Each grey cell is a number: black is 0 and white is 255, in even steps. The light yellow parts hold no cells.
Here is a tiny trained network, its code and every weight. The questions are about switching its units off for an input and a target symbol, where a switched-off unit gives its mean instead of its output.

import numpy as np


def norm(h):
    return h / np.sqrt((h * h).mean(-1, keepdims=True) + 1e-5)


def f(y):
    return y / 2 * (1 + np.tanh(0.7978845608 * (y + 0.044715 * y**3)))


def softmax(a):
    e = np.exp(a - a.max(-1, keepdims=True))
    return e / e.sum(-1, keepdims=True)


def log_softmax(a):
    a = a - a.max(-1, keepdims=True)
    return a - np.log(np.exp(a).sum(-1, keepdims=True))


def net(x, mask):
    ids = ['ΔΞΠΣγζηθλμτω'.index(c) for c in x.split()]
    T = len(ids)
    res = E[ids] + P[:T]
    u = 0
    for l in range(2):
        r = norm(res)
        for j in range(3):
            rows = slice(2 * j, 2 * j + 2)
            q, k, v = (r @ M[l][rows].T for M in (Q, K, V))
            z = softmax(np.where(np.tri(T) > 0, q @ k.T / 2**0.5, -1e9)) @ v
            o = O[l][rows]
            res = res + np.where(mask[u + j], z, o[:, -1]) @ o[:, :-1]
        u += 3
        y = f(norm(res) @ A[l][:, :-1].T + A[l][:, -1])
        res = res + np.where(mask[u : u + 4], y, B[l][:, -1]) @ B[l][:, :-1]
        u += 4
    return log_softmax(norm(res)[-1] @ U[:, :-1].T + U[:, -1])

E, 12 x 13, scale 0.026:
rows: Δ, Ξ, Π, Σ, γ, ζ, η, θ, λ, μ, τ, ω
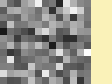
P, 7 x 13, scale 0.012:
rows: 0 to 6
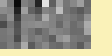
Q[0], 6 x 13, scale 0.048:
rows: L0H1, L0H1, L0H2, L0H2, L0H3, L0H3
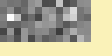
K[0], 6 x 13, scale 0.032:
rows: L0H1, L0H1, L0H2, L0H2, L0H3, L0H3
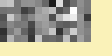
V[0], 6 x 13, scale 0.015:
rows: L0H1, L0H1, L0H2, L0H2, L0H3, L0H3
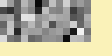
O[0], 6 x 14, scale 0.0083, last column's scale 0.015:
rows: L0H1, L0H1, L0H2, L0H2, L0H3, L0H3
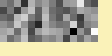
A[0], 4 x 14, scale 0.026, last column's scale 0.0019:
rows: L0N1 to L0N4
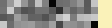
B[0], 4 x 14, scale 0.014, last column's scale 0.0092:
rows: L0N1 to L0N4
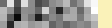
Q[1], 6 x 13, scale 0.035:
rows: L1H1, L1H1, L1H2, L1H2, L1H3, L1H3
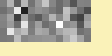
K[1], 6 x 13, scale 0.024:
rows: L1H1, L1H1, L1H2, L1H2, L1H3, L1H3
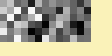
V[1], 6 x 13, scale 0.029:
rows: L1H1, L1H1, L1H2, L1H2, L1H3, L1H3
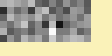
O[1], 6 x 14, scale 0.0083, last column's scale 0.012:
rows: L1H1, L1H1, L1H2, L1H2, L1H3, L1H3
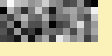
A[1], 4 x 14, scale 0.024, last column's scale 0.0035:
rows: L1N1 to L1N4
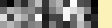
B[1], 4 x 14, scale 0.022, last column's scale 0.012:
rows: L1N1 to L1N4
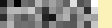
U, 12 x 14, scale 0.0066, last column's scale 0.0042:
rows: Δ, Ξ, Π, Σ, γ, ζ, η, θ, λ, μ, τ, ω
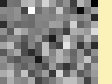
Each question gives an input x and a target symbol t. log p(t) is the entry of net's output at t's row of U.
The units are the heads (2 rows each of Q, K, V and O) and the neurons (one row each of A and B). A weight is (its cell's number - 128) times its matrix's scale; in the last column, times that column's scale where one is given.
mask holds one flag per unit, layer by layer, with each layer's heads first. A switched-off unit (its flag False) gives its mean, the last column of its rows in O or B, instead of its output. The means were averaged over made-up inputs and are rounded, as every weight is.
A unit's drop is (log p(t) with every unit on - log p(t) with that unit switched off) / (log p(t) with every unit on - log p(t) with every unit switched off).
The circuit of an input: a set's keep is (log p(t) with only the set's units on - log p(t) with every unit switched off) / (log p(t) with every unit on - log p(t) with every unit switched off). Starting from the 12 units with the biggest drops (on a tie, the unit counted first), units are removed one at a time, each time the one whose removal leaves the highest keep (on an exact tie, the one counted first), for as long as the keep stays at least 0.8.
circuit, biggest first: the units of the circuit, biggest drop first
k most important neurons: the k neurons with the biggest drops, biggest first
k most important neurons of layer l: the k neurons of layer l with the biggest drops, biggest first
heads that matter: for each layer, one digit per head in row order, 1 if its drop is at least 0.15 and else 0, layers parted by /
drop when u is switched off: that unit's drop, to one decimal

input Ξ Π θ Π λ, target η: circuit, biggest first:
(L0N2)
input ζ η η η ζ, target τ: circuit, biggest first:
(L1H3 L0N1 L1H1)
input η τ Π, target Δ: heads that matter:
100 / 000
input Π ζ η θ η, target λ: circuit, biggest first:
(L1H1 L0N1)
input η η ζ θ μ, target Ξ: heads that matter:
000 / 010
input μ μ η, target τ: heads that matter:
100 / 000
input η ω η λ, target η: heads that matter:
001 / 000
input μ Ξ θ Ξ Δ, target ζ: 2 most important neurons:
(L1N3 L0N4)
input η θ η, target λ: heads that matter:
000 / 101
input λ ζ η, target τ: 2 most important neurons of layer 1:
(L1N1 L1N2)
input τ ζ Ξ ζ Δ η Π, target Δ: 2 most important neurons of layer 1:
(L1N1 L1N4)
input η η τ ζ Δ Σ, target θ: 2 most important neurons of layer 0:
(L0N1 L0N3)
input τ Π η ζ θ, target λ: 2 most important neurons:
(L1N1 L0N3)
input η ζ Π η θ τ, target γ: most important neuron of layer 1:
(L1N1)
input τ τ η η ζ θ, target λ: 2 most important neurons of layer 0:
(L0N3 L0N1)
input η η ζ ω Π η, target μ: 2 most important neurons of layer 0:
(L0N1 L0N3)
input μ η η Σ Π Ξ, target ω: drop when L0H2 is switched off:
0.1
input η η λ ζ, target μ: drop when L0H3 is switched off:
-0.1
